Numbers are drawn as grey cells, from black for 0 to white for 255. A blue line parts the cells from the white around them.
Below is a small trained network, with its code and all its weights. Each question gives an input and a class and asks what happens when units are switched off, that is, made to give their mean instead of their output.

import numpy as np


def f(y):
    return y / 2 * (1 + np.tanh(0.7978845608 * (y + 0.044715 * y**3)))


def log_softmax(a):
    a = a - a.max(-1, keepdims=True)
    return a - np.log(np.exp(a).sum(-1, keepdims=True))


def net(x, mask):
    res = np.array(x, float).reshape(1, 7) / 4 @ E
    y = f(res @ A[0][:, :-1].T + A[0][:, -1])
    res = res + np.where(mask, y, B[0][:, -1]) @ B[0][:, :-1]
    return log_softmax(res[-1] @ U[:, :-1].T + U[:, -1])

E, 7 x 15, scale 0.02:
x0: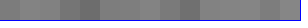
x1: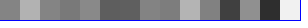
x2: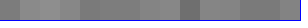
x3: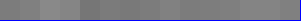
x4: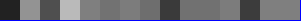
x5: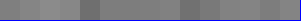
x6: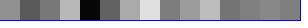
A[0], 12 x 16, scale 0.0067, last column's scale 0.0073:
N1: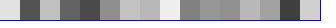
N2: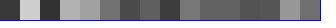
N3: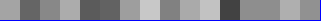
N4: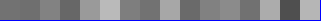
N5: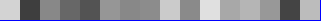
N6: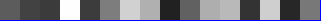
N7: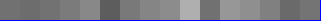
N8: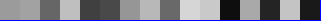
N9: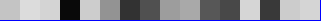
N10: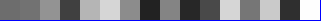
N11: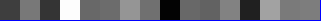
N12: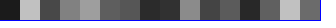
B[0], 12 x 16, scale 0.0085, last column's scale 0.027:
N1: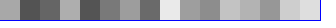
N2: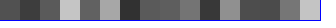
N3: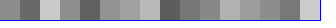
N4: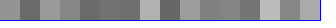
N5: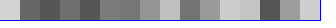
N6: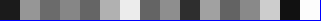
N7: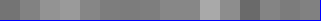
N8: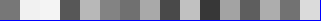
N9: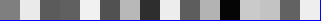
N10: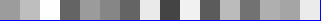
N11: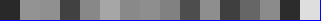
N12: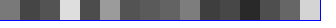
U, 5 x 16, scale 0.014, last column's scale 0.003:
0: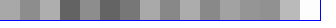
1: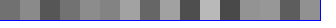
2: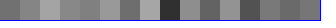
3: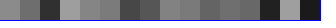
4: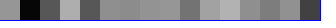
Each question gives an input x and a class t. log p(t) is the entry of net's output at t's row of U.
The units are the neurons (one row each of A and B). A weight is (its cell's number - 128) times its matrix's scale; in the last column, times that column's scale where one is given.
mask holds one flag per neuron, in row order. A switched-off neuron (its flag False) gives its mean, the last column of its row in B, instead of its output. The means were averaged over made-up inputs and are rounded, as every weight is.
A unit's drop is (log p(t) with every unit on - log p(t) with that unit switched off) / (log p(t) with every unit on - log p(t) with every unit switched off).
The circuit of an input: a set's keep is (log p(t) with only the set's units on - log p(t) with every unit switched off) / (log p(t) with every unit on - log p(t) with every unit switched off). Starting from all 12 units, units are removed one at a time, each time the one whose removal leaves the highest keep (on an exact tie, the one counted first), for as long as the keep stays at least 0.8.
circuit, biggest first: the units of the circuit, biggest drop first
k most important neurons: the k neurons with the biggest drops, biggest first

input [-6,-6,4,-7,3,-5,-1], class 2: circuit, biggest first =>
(N9)
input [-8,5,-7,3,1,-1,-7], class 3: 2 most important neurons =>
(N12 N6)
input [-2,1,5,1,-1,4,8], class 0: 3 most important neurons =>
(N8 N12 N2)
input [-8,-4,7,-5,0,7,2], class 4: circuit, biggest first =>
(N9 N8)
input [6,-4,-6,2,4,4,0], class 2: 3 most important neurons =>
(N9 N10 N1)
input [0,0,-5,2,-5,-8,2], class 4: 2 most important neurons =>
(N10 N8)
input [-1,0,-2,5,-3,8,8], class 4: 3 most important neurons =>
(N10 N1 N9)
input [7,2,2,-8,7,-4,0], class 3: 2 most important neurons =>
(N10 N12)
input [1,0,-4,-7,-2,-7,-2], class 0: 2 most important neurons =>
(N6 N11)
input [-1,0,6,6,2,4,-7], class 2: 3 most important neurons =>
(N10 N1 N5)
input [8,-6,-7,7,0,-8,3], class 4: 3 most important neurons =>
(N9 N1 N5)
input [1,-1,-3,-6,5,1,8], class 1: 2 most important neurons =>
(N6 N10)
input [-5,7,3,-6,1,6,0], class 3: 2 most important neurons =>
(N6 N10)
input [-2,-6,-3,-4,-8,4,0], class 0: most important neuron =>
(N10)
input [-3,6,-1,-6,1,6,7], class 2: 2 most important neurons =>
(N9 N1)
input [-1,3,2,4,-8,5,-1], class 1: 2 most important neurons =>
(N9 N10)
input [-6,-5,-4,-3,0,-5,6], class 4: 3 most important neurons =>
(N9 N1 N5)
